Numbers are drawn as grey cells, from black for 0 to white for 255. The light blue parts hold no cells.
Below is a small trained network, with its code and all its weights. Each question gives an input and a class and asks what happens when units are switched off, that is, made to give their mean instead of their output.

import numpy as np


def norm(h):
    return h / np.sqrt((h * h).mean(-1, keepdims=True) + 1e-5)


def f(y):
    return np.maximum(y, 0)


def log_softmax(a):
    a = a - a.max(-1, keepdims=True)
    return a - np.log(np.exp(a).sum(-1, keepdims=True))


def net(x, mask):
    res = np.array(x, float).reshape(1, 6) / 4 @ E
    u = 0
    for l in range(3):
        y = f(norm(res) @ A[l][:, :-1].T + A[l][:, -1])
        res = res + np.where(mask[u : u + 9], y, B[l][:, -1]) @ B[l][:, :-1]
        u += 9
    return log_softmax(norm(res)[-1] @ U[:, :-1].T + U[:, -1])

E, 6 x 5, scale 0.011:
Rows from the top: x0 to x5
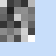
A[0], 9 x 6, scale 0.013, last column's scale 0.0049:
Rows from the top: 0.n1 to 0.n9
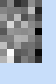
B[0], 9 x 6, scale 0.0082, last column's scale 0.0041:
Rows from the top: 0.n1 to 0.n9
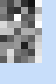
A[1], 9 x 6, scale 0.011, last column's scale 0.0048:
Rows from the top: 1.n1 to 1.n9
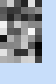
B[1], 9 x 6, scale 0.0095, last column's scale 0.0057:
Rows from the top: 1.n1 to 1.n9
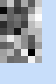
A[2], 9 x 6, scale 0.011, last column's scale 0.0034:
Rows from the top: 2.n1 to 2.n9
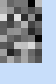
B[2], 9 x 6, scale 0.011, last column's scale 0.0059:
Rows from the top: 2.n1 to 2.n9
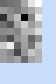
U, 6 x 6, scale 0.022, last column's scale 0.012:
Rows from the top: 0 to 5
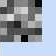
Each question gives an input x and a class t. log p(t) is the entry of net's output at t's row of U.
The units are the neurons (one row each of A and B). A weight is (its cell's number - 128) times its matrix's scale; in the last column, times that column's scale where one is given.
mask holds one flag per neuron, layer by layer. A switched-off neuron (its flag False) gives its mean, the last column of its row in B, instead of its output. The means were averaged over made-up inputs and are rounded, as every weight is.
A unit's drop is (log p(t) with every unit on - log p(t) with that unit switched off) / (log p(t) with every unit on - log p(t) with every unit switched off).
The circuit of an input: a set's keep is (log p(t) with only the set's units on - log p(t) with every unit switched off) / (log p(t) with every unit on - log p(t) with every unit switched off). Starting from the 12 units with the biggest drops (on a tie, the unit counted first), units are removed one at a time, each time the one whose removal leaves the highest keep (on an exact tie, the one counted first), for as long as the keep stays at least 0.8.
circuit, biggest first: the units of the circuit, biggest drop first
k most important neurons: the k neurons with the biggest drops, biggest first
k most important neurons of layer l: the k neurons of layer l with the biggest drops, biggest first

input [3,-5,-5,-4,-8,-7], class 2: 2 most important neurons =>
[1.n8 1.n1]
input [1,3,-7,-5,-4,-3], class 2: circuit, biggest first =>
[1.n8]
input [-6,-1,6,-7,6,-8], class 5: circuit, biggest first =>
[1.n8 1.n4]
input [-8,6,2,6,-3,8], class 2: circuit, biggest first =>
[1.n6 2.n7]
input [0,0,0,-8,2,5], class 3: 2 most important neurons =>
[1.n4 1.n5]
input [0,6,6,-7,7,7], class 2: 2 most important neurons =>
[2.n7 0.n6]
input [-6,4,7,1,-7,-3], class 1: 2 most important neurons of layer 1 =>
[1.n4 1.n9]
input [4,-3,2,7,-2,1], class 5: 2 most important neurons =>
[0.n1 1.n3]
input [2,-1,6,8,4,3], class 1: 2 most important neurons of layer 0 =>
[0.n1 0.n7]
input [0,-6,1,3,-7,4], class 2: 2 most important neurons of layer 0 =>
[0.n8 0.n4]
